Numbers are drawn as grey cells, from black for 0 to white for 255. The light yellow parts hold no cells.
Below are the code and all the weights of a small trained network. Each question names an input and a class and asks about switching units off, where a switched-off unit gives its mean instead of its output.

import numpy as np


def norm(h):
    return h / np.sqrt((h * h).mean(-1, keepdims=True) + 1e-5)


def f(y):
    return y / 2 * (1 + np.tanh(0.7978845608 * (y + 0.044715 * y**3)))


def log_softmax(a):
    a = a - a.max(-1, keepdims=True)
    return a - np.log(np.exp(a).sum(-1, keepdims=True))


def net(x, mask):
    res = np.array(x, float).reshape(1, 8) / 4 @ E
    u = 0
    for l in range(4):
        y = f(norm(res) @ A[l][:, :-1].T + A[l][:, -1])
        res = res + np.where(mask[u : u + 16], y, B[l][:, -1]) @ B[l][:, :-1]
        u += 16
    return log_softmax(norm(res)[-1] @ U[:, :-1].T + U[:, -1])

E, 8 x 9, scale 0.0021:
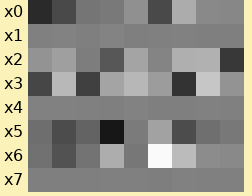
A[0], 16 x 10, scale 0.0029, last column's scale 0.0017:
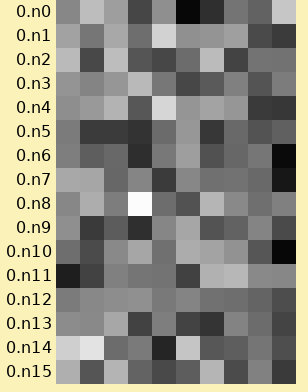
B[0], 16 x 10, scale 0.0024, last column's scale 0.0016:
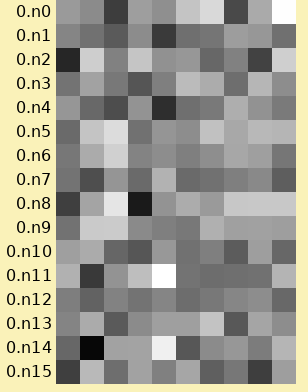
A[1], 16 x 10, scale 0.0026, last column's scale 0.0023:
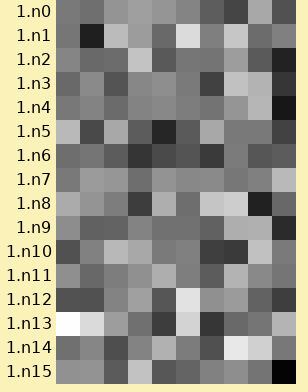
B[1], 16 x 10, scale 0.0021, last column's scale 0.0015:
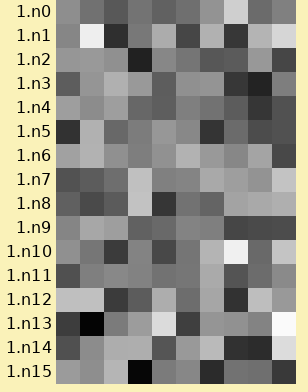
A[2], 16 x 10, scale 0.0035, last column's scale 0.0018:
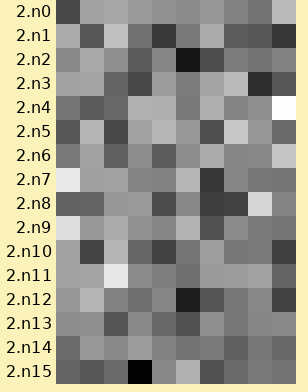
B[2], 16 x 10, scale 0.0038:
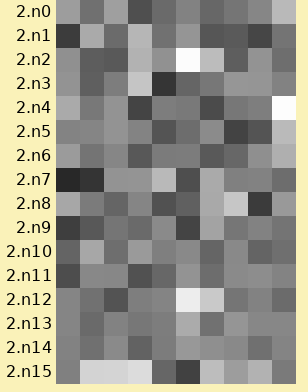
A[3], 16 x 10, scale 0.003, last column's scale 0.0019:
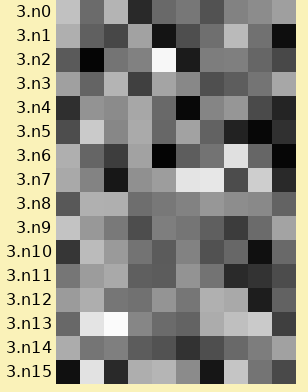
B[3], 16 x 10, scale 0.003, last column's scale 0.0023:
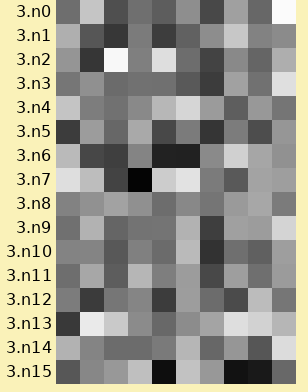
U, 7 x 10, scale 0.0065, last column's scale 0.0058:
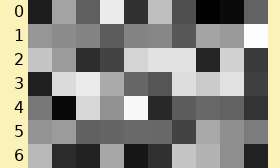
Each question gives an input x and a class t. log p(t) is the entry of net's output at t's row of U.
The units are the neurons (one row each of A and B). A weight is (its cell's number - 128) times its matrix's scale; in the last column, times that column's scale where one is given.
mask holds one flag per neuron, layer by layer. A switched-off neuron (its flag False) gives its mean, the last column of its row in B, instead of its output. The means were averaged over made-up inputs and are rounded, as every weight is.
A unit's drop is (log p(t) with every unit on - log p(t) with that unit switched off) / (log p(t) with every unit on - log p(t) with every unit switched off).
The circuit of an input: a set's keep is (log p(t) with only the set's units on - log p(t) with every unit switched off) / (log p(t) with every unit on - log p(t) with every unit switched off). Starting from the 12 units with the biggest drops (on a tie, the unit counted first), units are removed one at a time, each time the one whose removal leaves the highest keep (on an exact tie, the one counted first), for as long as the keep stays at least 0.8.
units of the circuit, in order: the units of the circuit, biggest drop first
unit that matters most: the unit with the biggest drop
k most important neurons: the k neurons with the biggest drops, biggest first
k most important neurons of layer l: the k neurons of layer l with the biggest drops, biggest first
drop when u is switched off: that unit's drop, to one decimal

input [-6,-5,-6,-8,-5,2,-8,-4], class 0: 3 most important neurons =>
(2.n1, 1.n1, 1.n12)
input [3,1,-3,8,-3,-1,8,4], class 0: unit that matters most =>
0.n0
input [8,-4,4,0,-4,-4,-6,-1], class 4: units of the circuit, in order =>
(0.n11, 3.n2)
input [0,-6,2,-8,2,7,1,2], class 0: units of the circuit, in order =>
(2.n1, 0.n2)
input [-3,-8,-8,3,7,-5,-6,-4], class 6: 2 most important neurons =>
(2.n8, 1.n1)
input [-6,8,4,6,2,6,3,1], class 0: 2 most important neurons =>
(0.n8, 0.n11)
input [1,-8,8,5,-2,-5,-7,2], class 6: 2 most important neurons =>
(2.n3, 1.n1)
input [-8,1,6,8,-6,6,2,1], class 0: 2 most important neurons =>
(3.n15, 0.n11)
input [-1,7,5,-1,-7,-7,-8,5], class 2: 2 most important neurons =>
(2.n2, 2.n12)
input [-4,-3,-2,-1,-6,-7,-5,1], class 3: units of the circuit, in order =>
(0.n8, 3.n13)
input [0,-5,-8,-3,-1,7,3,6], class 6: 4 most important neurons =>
(2.n8, 0.n8, 1.n10, 3.n6)
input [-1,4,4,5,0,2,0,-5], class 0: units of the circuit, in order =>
(2.n5, 3.n5)
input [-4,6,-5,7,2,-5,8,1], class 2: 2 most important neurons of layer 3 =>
(3.n7, 3.n0)
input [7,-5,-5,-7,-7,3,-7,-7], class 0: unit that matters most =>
1.n13
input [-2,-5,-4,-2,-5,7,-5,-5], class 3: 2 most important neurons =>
(2.n15, 1.n1)
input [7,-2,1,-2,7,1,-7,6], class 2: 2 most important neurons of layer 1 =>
(1.n13, 1.n14)
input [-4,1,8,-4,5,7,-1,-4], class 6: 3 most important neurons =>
(2.n3, 0.n8, 1.n8)
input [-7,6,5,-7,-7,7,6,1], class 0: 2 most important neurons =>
(2.n1, 0.n8)
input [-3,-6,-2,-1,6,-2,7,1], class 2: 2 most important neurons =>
(1.n12, 1.n1)
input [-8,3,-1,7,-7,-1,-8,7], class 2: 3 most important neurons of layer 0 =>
(0.n2, 0.n15, 0.n11)
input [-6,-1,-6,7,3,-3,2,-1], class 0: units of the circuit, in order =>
(3.n15)
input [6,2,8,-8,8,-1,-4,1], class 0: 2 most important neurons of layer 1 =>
(1.n10, 1.n13)
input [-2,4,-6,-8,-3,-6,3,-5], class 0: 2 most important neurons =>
(2.n1, 0.n5)
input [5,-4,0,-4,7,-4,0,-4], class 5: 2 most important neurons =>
(1.n13, 0.n14)
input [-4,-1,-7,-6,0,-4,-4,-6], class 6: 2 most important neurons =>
(2.n8, 1.n14)
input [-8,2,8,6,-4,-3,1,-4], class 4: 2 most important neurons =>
(2.n7, 1.n10)
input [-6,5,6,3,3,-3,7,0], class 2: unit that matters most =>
1.n1
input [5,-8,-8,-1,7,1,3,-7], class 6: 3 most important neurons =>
(2.n8, 1.n13, 0.n14)
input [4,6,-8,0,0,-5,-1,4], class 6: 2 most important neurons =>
(2.n8, 0.n5)
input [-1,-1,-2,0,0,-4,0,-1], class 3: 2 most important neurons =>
(0.n8, 3.n13)
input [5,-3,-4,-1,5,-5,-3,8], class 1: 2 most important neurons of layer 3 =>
(3.n0, 3.n14)
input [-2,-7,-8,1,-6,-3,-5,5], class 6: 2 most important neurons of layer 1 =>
(1.n1, 1.n12)
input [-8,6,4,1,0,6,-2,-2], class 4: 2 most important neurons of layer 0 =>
(0.n8, 0.n14)
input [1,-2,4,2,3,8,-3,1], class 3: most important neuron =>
(2.n15)
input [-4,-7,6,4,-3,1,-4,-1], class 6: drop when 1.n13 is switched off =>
-0.1
